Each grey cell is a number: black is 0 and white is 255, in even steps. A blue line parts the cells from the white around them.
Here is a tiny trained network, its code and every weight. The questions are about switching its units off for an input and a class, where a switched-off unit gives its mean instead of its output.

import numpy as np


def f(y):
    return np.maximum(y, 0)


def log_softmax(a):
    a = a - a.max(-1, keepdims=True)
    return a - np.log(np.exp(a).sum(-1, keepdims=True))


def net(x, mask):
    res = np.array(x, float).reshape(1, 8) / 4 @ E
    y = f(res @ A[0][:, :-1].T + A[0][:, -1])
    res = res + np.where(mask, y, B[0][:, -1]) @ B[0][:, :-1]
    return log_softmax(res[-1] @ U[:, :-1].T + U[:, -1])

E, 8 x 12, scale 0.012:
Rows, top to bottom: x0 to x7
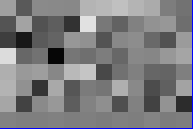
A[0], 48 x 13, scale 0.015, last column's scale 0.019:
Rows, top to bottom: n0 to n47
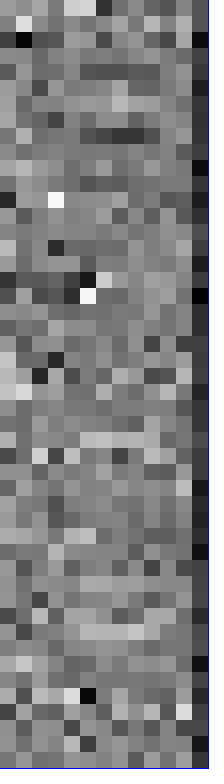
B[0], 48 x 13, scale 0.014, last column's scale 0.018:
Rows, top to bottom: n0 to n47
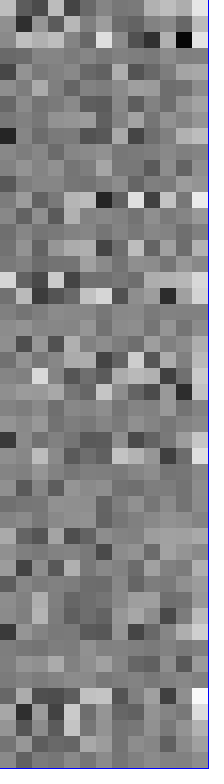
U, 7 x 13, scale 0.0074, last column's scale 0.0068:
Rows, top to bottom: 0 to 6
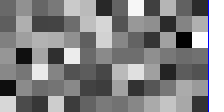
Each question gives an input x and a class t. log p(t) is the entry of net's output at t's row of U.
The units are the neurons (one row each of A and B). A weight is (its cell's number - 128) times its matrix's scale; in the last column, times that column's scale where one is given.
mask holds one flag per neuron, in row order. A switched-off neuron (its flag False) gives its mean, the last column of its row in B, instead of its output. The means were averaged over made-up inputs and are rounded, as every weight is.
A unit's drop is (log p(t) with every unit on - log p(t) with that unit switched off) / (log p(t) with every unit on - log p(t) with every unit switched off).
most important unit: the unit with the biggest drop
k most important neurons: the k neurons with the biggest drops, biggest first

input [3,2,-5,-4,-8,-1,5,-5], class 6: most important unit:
n17
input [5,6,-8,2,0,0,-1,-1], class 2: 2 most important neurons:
[n24, n43]
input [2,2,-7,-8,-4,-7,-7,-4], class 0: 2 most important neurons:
[n12, n2]
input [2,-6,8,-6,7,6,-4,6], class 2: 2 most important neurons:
[n2, n17]
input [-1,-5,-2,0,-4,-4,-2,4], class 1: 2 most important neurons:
[n43, n0]
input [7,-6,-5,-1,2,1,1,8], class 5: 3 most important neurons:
[n27, n18, n39]
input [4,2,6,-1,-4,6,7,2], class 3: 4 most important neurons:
[n35, n21, n45, n24]
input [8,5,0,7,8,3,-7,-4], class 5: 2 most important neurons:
[n27, n39]
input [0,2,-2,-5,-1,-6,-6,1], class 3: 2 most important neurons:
[n1, n44]
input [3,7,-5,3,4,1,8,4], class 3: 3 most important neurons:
[n45, n43, n35]
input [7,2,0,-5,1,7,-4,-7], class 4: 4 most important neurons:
[n23, n8, n37, n5]
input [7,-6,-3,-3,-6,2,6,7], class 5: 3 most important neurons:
[n27, n39, n18]
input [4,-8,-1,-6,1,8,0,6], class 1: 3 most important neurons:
[n43, n28, n46]
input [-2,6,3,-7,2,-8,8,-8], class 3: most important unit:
n45
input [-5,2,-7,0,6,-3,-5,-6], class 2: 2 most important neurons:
[n24, n17]
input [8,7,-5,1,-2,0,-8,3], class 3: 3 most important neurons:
[n1, n44, n43]
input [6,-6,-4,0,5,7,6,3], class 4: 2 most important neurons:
[n23, n18]
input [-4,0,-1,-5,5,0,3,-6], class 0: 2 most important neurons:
[n12, n17]
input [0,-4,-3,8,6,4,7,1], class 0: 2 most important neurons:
[n15, n22]
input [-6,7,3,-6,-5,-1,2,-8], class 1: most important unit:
n18
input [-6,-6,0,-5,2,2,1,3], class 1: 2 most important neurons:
[n43, n39]
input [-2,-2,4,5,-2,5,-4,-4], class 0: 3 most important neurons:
[n15, n22, n28]
